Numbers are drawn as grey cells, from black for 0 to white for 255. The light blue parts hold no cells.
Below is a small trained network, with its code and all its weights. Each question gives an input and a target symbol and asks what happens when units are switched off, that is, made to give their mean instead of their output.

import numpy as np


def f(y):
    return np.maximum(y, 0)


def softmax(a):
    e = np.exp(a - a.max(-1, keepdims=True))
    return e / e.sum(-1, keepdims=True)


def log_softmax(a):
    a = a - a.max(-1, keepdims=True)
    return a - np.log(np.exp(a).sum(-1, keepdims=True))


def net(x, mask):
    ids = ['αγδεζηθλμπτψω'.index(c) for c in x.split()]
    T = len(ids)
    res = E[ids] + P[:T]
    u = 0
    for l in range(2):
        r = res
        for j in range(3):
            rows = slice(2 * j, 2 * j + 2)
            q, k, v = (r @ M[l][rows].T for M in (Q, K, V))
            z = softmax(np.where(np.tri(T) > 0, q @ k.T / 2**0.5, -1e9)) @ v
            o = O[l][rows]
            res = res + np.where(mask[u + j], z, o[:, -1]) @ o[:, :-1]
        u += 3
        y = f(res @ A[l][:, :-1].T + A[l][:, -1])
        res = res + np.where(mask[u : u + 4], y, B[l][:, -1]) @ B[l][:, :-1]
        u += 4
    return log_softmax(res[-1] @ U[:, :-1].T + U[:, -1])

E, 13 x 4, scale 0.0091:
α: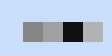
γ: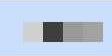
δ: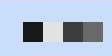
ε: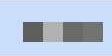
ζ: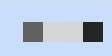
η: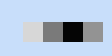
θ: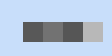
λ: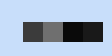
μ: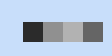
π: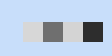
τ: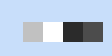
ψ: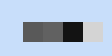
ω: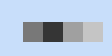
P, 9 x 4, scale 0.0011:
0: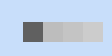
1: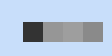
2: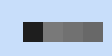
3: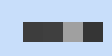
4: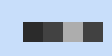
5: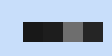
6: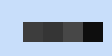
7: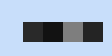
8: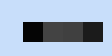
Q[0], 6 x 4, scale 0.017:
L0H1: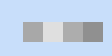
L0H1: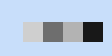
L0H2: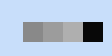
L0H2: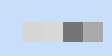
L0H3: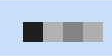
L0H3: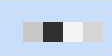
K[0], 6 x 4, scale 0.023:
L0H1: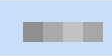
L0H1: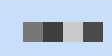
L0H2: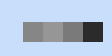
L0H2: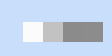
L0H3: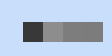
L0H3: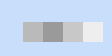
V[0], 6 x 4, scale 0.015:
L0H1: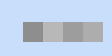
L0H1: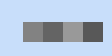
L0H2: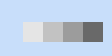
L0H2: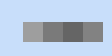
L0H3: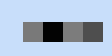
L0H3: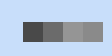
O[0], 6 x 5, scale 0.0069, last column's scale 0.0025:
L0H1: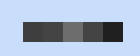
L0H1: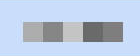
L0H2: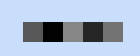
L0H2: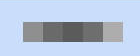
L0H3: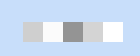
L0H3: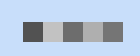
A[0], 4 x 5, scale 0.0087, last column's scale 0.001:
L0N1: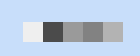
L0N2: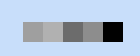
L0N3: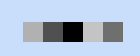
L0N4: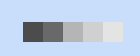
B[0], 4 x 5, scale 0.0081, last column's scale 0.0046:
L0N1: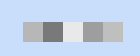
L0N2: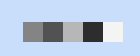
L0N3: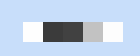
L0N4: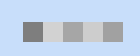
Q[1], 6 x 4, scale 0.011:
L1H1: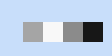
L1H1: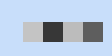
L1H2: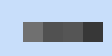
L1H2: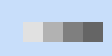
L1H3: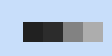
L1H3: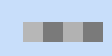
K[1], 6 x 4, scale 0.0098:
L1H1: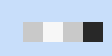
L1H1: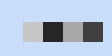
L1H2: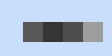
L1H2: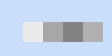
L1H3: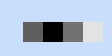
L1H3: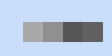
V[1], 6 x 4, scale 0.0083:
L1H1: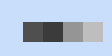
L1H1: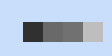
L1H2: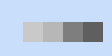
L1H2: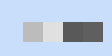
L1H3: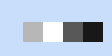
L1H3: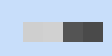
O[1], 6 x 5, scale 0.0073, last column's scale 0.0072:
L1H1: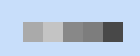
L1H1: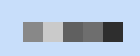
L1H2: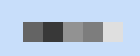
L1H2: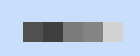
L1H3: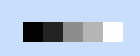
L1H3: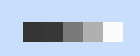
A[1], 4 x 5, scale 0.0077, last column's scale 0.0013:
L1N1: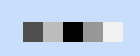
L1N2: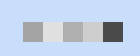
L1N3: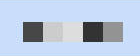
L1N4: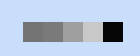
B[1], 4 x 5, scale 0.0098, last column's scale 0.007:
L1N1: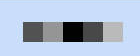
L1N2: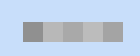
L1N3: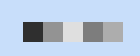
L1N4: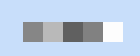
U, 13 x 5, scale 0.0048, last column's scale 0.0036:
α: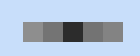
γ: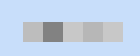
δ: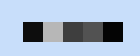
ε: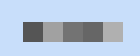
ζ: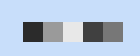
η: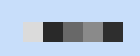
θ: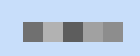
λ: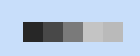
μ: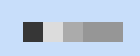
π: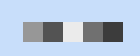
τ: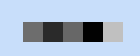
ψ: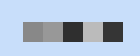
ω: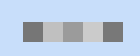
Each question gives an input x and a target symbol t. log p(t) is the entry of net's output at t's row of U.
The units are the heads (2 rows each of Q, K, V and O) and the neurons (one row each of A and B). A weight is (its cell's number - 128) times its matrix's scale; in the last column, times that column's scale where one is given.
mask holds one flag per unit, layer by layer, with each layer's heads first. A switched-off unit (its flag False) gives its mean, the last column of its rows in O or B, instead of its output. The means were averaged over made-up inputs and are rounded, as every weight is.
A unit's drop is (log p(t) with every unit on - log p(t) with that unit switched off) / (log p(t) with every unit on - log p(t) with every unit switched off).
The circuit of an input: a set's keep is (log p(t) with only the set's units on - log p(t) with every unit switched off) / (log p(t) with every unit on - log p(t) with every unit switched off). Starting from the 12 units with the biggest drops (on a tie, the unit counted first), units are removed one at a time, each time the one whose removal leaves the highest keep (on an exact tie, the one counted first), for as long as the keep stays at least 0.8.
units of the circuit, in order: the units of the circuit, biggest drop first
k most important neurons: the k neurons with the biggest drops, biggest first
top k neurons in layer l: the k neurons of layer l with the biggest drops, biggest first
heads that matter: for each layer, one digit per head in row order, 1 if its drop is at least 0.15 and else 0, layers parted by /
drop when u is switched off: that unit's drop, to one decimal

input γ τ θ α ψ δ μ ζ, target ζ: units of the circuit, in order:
L1N3; L0N3; L0H3; L1H3
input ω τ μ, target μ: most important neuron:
L0N3
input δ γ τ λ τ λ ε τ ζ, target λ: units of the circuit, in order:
L1H3; L0H3
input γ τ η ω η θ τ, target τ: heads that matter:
011 / 000
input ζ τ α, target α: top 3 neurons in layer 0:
L0N3; L0N2; L0N1
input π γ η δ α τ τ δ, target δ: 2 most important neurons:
L1N1; L0N3
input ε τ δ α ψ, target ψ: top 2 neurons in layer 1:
L1N1; L1N2
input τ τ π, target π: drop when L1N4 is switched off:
0.1
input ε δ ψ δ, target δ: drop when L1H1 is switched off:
0.2
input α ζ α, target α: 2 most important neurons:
L1N1; L0N3
